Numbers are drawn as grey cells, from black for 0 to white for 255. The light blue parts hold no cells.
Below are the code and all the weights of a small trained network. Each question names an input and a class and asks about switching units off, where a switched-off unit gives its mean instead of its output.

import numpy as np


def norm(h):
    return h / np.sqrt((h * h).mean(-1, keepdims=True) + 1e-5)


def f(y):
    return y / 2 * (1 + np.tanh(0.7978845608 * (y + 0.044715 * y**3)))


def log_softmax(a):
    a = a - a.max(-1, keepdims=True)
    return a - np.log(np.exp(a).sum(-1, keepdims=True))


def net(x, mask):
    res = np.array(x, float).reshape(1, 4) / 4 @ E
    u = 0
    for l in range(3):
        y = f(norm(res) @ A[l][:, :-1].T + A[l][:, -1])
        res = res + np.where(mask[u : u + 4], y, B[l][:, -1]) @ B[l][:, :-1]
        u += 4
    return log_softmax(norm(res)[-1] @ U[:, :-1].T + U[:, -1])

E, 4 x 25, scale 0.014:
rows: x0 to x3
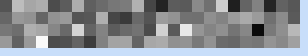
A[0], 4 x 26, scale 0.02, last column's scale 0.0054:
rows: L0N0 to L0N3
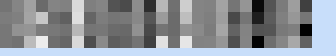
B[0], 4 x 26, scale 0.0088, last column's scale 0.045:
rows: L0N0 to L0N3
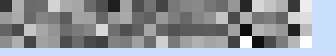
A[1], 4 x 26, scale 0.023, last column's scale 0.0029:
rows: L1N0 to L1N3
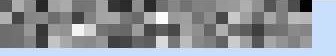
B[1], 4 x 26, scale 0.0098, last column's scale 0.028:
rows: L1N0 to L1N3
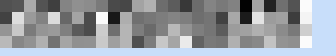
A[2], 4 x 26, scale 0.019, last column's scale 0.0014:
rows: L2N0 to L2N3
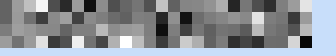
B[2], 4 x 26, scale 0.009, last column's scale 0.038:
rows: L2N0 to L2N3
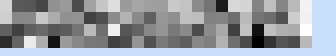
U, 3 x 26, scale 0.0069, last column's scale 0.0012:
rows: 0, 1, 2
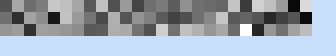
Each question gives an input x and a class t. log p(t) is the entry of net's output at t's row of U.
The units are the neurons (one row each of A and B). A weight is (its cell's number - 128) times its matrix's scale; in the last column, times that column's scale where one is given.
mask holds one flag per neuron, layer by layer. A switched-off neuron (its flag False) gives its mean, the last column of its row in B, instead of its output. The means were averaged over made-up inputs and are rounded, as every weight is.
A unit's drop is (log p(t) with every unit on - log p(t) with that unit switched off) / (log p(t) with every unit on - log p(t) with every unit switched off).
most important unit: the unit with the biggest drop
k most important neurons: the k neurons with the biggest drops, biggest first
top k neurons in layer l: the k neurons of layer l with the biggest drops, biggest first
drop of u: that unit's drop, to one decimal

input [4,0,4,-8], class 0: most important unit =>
L0N0
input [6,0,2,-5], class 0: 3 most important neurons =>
L0N0, L0N2, L0N3
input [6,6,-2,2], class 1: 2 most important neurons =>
L0N3, L0N1
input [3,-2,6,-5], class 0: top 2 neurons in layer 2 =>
L2N2, L2N1
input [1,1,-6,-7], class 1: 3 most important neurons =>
L1N0, L0N1, L0N3
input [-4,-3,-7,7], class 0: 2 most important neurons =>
L1N1, L0N0
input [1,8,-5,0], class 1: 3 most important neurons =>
L0N3, L1N0, L0N1
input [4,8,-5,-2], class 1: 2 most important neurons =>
L1N0, L0N3
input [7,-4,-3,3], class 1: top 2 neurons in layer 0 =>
L0N0, L0N3
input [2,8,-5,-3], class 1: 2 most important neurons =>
L1N0, L0N3
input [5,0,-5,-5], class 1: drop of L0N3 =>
0.5
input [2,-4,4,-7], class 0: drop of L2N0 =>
0.0
